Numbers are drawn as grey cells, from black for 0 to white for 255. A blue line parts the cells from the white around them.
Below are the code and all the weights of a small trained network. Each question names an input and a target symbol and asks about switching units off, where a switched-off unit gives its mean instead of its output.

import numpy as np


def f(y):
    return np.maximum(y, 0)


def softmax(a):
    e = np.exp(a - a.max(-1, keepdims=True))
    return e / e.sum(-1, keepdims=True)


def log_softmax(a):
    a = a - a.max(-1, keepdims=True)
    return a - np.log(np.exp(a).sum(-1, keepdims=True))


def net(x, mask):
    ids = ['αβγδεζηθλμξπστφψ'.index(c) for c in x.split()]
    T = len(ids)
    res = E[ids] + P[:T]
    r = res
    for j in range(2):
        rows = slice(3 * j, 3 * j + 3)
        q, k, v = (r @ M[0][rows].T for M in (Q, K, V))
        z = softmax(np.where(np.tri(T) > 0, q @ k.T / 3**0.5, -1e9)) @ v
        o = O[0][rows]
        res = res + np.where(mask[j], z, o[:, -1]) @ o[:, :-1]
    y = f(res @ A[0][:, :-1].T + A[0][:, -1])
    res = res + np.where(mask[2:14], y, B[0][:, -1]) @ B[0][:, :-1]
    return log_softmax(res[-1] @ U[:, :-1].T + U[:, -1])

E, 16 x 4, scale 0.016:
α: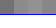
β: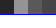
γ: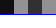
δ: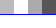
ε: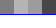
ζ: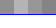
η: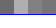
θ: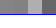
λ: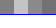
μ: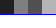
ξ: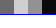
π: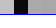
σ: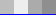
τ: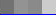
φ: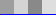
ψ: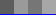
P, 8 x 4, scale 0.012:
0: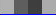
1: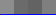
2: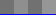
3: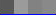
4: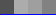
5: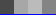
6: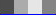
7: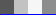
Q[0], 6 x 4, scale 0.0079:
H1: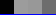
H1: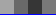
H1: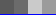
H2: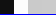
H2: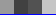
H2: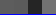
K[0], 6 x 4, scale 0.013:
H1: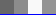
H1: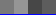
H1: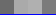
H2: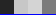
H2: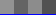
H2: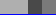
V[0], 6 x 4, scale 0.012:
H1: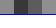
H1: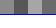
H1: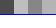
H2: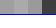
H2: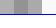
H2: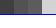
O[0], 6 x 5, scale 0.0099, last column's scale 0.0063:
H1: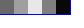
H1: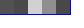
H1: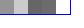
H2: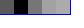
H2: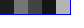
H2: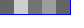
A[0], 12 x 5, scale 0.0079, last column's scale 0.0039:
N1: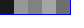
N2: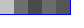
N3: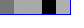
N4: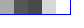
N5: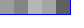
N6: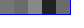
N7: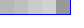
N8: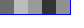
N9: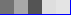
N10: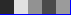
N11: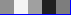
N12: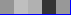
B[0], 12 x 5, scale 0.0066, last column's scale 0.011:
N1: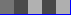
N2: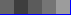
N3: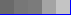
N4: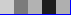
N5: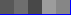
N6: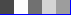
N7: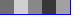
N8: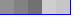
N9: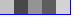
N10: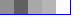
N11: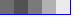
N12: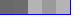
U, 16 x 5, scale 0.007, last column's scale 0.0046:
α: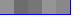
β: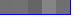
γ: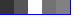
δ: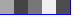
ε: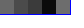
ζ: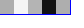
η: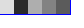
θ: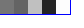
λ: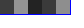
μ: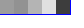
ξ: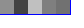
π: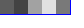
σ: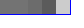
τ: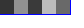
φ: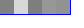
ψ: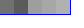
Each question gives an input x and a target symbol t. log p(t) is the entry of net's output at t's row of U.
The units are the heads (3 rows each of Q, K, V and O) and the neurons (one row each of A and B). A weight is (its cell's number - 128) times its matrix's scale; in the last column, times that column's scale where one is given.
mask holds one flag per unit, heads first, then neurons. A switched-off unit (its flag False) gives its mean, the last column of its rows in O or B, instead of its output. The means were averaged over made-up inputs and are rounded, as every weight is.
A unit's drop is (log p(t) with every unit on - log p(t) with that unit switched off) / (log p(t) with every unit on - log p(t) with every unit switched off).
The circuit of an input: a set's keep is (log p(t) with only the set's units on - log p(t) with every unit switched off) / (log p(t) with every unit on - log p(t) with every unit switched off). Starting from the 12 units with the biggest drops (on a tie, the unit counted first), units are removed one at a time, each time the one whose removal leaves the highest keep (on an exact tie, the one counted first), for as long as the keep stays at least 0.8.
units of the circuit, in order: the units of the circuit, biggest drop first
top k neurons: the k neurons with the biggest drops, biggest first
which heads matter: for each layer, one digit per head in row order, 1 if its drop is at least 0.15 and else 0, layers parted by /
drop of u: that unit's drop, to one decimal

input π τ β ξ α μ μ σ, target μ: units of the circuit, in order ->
(H2, N11, N10)
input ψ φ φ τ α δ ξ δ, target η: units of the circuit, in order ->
(H2)
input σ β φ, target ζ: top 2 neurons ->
(N7, N4)
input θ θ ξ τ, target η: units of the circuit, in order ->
(H2, N4)
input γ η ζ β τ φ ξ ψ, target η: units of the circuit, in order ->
(H2, N4)
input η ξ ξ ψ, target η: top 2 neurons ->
(N4, N9)
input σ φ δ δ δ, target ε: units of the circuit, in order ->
(H2, H1, N10)
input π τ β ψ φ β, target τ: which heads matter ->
10
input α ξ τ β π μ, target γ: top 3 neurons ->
(N1, N7, N10)
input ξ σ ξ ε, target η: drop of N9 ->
-0.1
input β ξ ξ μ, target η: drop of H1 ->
0.0
